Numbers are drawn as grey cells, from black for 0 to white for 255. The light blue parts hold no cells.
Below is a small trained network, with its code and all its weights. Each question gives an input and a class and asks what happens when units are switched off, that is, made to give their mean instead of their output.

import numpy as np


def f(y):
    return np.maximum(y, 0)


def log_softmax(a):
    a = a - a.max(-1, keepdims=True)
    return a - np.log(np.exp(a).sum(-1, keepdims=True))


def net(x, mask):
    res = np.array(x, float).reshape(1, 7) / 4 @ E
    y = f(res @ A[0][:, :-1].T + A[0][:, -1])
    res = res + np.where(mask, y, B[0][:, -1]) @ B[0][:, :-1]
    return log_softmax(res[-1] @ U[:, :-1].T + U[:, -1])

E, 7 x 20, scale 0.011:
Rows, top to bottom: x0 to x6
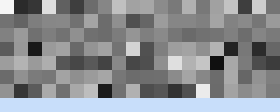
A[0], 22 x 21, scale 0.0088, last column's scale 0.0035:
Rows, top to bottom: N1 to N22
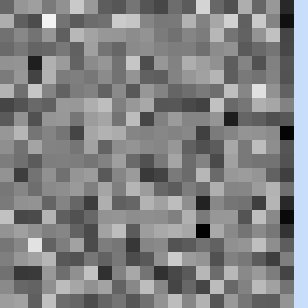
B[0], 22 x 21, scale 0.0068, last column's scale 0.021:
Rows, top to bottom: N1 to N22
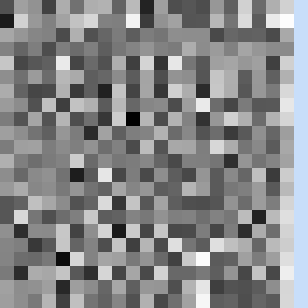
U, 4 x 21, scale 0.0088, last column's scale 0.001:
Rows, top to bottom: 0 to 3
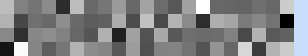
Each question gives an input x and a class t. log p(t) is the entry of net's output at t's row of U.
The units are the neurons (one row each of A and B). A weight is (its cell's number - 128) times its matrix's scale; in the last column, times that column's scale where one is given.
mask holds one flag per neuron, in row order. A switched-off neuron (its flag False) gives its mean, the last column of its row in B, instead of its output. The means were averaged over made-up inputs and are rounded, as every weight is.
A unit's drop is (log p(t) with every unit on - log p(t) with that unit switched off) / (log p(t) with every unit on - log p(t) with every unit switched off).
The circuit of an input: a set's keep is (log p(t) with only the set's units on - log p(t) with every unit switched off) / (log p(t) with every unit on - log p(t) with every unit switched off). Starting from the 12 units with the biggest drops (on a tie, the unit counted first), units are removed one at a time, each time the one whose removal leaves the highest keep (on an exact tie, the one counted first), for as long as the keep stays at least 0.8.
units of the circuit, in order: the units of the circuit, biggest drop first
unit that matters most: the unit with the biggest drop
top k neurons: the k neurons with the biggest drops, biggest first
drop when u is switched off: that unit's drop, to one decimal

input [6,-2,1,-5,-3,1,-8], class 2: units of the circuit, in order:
[N17]
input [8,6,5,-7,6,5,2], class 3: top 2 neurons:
[N2, N16]
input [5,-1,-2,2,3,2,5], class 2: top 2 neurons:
[N20, N13]
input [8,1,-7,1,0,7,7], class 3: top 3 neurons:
[N2, N16, N17]
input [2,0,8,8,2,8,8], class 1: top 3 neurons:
[N5, N9, N17]
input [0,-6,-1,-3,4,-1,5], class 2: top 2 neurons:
[N20, N8]
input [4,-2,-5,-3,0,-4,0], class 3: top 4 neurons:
[N2, N5, N16, N9]
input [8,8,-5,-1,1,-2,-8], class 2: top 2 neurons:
[N17, N15]
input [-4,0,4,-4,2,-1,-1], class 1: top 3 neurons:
[N2, N16, N18]
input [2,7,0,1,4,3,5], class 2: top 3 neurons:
[N20, N8, N13]
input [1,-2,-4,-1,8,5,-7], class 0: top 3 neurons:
[N19, N22, N20]
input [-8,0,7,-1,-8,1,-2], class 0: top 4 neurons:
[N8, N2, N21, N16]
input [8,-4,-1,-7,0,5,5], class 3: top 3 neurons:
[N2, N16, N5]
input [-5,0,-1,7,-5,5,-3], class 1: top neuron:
[N9]
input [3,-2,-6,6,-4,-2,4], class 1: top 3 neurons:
[N5, N9, N19]
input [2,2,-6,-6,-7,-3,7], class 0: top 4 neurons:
[N8, N21, N17, N15]
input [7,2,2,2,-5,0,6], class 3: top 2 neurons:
[N2, N16]
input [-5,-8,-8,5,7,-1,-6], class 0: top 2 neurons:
[N19, N22]
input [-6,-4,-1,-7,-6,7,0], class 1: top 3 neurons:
[N18, N2, N19]
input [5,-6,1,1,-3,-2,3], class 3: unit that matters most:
N2
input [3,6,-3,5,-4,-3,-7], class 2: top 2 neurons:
[N17, N15]
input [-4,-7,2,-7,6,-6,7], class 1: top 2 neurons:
[N18, N7]
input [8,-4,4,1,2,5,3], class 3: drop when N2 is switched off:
0.7
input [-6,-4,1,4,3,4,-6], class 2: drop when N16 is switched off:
0.4
